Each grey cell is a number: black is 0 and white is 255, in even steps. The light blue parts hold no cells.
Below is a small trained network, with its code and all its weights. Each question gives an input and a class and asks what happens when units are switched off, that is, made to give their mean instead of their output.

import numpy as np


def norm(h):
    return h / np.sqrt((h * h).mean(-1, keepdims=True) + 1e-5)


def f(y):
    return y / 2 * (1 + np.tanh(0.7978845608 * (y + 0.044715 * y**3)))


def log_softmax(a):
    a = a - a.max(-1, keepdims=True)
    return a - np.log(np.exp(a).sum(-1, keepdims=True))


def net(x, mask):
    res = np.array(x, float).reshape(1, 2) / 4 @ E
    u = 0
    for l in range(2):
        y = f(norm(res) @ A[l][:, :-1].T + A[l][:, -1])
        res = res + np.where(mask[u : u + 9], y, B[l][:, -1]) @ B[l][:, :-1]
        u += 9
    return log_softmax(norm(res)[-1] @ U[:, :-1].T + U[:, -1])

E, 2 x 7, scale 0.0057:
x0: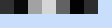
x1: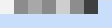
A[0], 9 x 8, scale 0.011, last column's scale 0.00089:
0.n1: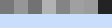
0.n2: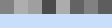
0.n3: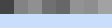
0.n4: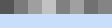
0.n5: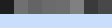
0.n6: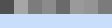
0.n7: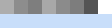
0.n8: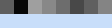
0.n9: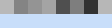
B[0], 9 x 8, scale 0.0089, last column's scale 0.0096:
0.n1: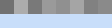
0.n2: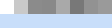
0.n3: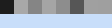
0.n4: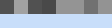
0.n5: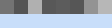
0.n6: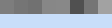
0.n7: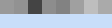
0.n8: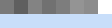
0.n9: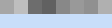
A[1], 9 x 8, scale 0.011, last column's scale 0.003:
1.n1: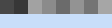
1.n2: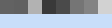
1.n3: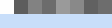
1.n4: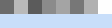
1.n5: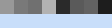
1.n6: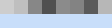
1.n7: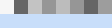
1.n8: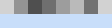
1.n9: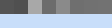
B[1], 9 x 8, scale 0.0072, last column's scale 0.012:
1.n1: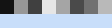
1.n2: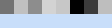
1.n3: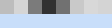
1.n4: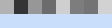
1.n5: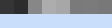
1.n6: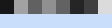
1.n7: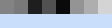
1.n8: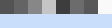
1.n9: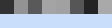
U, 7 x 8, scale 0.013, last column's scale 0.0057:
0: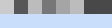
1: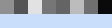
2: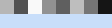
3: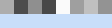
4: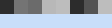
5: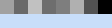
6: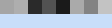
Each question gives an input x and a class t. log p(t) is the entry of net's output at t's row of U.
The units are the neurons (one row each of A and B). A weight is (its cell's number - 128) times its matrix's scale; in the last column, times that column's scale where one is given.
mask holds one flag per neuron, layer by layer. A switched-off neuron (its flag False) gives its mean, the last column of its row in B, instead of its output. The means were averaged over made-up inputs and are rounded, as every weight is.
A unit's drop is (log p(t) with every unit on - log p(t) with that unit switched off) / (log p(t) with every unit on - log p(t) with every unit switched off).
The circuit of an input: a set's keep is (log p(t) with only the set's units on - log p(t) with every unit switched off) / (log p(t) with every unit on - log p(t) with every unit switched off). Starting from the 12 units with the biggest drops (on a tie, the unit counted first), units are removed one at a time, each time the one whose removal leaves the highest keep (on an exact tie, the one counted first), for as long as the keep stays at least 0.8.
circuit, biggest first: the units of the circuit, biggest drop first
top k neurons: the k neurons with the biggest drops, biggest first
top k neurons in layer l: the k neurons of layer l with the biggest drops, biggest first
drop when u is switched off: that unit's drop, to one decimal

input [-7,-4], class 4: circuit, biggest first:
(1.n3)
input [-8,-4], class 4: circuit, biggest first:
(1.n3, 1.n7)
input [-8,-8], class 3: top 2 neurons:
(1.n4, 1.n7)
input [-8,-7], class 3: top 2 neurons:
(1.n4, 1.n7)
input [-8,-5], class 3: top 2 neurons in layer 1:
(1.n4, 1.n7)
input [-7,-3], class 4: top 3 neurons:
(1.n3, 1.n7, 1.n4)
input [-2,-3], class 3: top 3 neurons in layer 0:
(0.n5, 0.n8, 0.n1)
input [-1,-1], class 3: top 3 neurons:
(0.n5, 1.n6, 1.n8)
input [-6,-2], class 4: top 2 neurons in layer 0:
(0.n8, 0.n9)
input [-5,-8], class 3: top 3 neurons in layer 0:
(0.n5, 0.n8, 0.n1)
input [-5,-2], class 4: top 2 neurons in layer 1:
(1.n3, 1.n7)
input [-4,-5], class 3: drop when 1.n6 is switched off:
0.2
